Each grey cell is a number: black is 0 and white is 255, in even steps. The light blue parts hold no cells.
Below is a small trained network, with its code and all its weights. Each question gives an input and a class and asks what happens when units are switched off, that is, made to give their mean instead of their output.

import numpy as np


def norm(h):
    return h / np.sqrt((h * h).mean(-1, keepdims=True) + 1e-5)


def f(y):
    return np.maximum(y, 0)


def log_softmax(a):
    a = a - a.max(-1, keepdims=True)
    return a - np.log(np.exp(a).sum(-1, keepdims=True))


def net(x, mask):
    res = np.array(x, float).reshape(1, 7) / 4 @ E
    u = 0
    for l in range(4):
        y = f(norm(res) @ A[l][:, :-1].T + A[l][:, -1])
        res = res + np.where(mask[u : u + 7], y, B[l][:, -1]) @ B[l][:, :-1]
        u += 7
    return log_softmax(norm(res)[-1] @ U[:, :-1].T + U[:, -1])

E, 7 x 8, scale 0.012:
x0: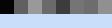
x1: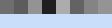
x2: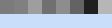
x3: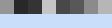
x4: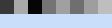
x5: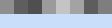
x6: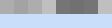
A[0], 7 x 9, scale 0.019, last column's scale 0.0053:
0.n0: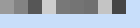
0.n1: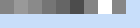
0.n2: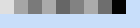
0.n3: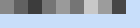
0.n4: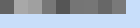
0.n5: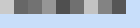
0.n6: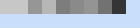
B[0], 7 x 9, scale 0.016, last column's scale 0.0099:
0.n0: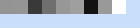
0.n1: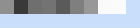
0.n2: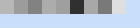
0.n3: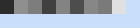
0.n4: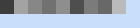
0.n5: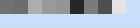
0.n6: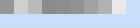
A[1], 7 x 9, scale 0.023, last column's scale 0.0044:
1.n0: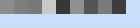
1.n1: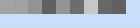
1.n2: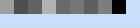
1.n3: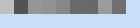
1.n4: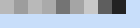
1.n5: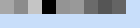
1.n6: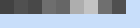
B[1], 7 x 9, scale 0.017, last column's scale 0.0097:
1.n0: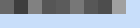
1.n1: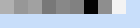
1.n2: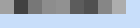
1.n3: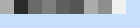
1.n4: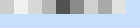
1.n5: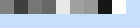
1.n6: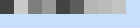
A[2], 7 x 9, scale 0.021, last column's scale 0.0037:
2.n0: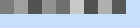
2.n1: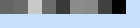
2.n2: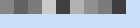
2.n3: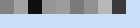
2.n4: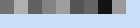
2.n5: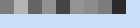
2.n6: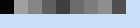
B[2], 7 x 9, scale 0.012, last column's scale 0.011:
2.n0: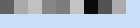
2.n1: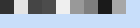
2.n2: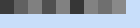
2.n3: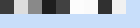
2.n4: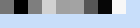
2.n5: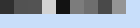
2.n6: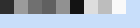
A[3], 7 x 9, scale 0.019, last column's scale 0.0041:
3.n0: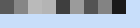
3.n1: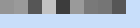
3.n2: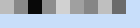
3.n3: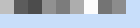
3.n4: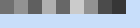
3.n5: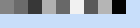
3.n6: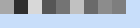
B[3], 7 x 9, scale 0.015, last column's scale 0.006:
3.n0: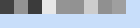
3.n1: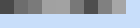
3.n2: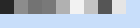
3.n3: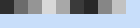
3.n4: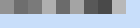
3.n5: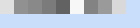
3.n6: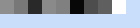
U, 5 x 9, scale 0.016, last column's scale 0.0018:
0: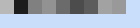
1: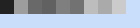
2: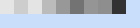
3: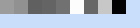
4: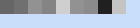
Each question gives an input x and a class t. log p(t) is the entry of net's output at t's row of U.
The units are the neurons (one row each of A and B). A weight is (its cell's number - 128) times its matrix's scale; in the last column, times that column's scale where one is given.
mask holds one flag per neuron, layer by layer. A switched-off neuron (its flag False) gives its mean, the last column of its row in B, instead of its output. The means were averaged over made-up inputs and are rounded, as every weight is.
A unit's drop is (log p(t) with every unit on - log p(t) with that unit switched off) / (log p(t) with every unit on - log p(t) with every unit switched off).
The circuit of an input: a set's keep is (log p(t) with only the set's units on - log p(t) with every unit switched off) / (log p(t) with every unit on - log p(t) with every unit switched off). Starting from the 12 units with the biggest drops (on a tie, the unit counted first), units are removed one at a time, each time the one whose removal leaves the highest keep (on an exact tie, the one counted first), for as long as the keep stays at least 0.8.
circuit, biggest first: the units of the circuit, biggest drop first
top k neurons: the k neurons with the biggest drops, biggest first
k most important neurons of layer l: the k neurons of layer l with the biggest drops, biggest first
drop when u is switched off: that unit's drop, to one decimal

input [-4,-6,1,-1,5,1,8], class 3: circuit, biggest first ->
0.n0
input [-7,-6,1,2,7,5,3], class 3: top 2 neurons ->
0.n0, 1.n5
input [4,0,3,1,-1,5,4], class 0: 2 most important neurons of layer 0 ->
0.n3, 0.n6
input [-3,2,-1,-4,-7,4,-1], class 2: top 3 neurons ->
1.n4, 0.n0, 0.n3
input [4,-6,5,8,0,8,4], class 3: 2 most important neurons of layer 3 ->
3.n5, 3.n2
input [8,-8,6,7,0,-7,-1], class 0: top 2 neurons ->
0.n3, 1.n0
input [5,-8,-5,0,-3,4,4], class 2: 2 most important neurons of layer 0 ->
0.n6, 0.n2
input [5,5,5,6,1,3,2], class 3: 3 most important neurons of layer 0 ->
0.n5, 0.n0, 0.n2
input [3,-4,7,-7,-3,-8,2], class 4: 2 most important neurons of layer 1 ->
1.n5, 1.n6
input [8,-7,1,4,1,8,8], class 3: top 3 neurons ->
0.n0, 3.n5, 0.n5
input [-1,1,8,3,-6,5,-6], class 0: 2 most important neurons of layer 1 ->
1.n3, 1.n2
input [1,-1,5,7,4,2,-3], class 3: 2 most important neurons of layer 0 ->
0.n0, 0.n4
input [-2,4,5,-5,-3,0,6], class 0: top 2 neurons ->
0.n0, 3.n6
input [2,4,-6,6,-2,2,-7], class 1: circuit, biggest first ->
1.n6
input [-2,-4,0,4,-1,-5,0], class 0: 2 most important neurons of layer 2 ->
2.n3, 2.n1
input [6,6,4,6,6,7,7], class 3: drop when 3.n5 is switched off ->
0.1
